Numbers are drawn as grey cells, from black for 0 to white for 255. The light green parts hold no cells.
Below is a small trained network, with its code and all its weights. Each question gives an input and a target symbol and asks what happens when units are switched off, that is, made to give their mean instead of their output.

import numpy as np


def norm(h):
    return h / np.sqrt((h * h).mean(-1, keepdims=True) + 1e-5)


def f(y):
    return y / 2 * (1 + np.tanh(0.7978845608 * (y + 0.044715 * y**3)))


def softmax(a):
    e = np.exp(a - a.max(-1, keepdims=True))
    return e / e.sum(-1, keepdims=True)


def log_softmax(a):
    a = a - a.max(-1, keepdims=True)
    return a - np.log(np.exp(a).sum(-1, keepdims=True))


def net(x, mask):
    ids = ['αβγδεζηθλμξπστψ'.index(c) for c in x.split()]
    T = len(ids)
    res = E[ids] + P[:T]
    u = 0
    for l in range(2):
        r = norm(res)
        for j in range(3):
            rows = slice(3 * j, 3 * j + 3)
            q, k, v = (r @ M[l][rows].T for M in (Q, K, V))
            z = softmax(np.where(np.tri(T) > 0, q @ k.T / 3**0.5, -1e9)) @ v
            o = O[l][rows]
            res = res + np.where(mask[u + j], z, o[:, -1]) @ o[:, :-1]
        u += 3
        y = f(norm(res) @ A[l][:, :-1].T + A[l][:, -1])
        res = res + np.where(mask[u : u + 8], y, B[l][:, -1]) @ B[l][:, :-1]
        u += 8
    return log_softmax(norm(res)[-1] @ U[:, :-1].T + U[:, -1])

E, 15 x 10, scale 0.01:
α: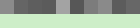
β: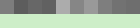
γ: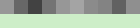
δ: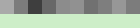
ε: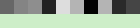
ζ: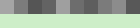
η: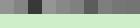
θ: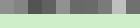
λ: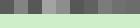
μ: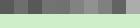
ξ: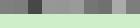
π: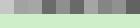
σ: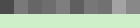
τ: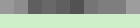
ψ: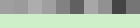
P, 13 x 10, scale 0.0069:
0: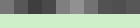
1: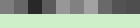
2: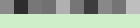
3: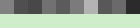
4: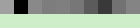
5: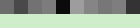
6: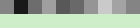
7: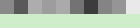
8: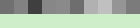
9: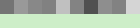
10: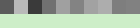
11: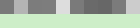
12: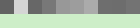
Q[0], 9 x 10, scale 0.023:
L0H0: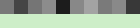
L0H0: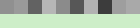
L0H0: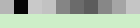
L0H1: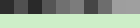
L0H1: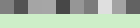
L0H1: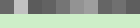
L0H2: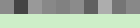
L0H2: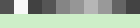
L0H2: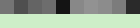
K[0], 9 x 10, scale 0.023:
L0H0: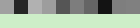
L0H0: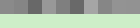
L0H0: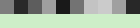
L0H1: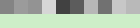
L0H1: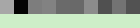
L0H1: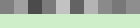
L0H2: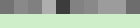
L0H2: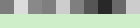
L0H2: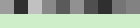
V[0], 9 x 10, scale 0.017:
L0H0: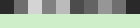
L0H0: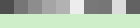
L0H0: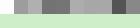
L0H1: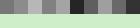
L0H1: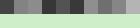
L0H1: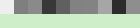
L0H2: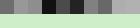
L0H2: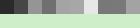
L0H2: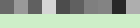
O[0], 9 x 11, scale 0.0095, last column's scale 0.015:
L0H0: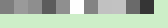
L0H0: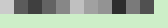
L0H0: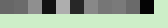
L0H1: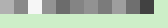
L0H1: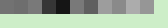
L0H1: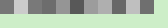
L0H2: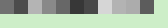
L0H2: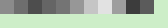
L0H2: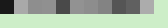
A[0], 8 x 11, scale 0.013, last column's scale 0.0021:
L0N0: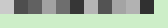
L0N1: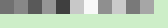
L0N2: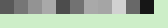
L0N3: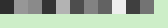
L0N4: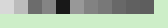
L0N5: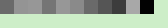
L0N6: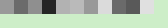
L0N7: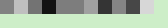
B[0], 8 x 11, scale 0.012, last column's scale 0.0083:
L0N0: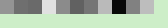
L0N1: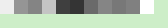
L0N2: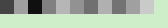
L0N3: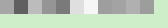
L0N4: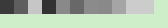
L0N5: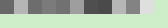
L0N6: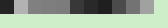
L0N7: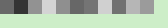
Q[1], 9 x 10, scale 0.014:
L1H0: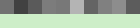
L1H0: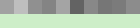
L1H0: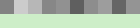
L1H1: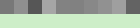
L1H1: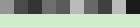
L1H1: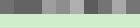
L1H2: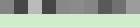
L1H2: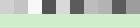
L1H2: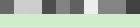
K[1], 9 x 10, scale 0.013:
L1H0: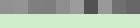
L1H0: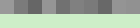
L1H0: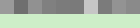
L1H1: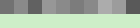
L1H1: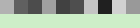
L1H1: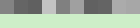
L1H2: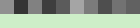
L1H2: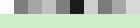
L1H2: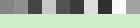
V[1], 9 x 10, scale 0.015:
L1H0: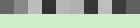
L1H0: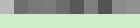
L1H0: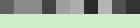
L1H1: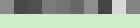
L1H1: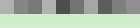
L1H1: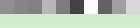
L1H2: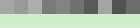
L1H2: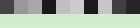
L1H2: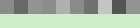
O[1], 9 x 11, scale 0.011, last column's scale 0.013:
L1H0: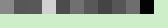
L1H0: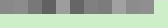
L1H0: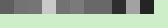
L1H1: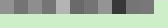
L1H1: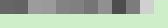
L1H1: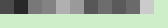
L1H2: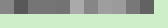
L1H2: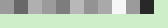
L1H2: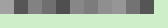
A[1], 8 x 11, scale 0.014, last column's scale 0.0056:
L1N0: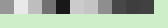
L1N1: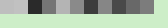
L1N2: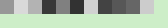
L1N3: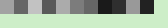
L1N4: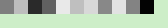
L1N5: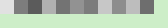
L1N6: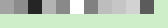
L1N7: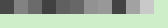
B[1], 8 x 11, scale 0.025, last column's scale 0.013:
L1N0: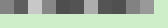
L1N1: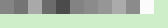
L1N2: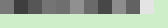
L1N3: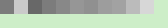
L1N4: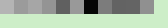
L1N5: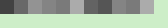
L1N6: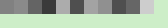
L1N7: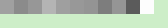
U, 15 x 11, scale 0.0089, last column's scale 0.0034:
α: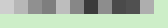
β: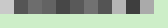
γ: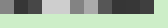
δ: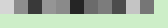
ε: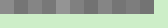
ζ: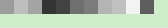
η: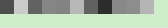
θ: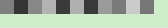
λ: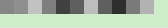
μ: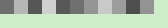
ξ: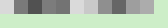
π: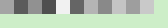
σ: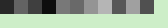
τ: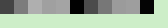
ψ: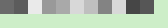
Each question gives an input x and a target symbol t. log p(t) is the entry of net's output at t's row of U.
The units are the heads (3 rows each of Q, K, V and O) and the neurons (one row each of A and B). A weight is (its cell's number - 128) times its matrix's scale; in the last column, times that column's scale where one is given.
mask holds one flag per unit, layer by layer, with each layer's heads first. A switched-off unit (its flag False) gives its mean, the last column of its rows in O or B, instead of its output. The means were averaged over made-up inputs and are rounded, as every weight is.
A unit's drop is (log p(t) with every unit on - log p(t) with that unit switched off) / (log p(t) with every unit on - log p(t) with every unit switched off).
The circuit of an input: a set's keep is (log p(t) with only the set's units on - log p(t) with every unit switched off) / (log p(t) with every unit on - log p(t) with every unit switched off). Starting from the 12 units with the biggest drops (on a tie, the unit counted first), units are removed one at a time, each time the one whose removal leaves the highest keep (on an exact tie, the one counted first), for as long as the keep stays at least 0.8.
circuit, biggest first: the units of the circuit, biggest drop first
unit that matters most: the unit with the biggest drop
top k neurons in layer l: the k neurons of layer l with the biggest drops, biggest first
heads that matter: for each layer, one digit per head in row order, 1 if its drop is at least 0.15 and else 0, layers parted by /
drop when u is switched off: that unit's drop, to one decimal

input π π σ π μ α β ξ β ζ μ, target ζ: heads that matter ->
001 / 000
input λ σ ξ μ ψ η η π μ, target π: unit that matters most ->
L0H0
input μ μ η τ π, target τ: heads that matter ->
101 / 000
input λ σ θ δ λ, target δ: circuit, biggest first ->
(L0H2 L0N0)
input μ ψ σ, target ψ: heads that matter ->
100 / 000
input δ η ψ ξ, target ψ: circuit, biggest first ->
(L0H0 L0N3)
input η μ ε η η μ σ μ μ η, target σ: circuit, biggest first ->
(L1H2 L1N6)
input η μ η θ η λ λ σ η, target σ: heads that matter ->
101 / 000
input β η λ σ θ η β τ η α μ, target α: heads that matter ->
100 / 000
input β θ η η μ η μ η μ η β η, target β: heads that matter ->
001 / 000
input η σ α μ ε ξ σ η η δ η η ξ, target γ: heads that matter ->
110 / 101
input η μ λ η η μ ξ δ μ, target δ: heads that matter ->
101 / 000
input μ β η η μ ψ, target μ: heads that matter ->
001 / 000
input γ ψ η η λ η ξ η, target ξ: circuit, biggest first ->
(L0H0)
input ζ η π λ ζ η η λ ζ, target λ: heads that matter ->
100 / 000
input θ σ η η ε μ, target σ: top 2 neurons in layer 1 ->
(L1N6 L1N7)
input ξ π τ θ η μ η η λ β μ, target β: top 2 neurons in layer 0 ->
(L0N1 L0N6)
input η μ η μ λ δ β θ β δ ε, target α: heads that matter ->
100 / 001
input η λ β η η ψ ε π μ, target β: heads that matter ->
100 / 010
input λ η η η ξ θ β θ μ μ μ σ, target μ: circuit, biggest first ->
(L0H2)
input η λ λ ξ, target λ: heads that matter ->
100 / 000
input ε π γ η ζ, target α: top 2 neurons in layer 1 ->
(L1N4 L1N6)
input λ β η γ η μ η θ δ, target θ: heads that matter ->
001 / 000
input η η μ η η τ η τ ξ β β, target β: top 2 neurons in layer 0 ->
(L0N1 L0N6)
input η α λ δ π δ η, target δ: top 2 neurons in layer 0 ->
(L0N0 L0N3)
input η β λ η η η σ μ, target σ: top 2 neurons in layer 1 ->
(L1N6 L1N5)
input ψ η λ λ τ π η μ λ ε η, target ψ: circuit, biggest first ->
(L0H1)
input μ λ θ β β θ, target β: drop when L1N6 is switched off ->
0.0
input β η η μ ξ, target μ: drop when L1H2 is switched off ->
0.1
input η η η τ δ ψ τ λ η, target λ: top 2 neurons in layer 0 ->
(L0N3 L0N1)
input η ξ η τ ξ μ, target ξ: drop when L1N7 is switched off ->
0.2
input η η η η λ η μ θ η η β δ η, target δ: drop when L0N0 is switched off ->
0.3
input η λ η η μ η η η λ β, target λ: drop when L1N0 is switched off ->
0.2
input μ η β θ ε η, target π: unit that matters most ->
L1H2
